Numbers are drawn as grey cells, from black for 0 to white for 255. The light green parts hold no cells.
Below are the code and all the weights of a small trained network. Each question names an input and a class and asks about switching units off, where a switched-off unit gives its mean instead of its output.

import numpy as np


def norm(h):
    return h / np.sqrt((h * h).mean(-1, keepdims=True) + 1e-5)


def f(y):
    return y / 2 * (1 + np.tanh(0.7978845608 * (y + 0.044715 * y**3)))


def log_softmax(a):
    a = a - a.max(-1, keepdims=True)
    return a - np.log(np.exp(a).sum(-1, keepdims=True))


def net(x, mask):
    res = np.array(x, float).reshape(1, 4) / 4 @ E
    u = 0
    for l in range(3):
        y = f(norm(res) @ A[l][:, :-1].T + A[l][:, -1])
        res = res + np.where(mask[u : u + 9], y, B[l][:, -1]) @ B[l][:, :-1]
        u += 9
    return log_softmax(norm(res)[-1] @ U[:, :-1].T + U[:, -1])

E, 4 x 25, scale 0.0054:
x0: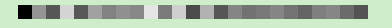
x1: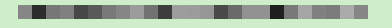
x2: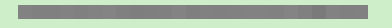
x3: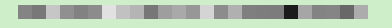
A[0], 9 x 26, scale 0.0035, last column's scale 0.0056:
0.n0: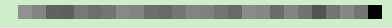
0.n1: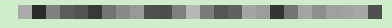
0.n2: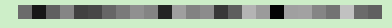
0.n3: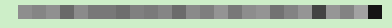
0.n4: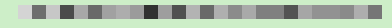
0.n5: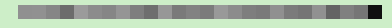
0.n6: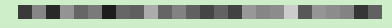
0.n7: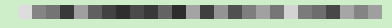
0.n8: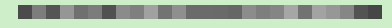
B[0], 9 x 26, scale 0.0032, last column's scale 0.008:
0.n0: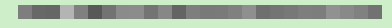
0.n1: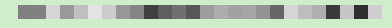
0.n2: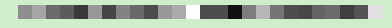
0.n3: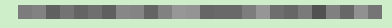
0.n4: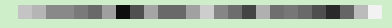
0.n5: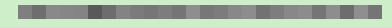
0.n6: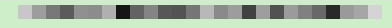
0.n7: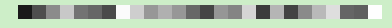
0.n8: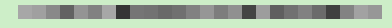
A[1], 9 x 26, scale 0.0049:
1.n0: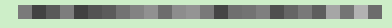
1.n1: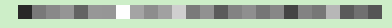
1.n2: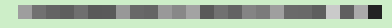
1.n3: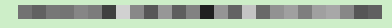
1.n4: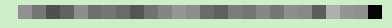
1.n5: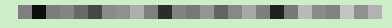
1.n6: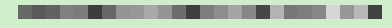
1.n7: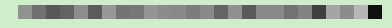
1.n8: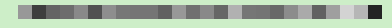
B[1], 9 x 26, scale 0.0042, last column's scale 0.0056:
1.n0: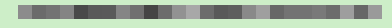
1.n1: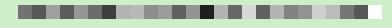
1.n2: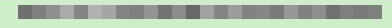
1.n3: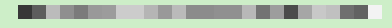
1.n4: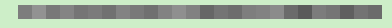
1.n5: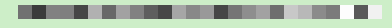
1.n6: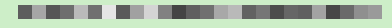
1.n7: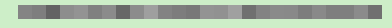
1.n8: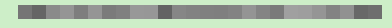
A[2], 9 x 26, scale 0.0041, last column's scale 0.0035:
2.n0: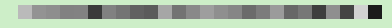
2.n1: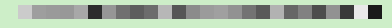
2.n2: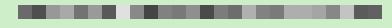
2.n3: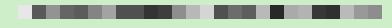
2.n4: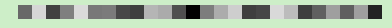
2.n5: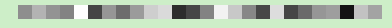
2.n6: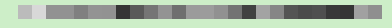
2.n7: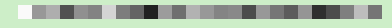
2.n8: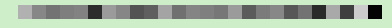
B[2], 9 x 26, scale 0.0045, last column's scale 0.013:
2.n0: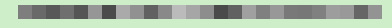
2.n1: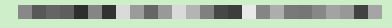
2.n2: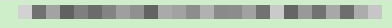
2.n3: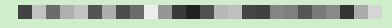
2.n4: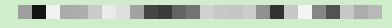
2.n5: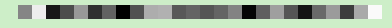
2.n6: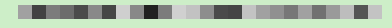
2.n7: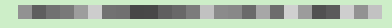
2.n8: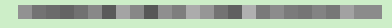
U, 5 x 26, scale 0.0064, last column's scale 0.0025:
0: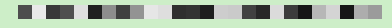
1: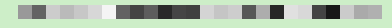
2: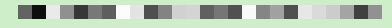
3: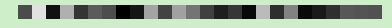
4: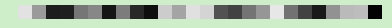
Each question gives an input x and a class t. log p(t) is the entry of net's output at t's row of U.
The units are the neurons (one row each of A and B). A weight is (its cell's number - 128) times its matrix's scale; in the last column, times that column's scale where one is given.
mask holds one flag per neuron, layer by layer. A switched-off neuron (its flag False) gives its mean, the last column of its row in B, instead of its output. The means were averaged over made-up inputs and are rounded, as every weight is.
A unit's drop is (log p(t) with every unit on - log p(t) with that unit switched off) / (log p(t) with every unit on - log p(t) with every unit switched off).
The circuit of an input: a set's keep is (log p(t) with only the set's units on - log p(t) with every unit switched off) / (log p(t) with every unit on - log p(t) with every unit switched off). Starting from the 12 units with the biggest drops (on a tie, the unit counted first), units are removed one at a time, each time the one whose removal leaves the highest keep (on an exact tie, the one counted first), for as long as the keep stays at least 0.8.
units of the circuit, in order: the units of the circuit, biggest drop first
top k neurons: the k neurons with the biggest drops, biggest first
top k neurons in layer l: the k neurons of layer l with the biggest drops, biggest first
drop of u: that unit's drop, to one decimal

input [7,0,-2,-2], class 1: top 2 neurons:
(2.n5; 1.n5)
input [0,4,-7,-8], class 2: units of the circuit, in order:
(2.n5)
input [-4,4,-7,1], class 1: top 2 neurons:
(0.n4; 2.n5)
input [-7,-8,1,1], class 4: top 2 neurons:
(0.n4; 1.n1)
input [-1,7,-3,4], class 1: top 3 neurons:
(0.n7; 0.n1; 2.n5)
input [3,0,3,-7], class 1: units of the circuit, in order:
(0.n6; 2.n5)
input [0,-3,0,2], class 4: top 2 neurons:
(0.n7; 2.n5)
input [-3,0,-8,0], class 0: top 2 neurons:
(0.n7; 0.n4)
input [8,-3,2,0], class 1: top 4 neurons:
(0.n7; 2.n4; 0.n6; 1.n3)
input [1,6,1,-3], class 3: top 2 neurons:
(0.n2; 0.n6)
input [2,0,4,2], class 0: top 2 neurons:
(0.n1; 0.n2)
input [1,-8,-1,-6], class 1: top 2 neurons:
(2.n4; 0.n6)
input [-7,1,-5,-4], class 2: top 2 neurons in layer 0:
(0.n7; 0.n1)
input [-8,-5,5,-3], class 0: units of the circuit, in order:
(0.n7)
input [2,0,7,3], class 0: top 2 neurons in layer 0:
(0.n1; 0.n2)
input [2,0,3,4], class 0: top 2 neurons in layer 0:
(0.n1; 0.n2)
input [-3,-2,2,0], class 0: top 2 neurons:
(0.n7; 0.n6)
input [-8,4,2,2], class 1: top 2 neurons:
(0.n4; 2.n5)
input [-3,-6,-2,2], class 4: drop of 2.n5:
0.1
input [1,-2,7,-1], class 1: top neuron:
(2.n4)
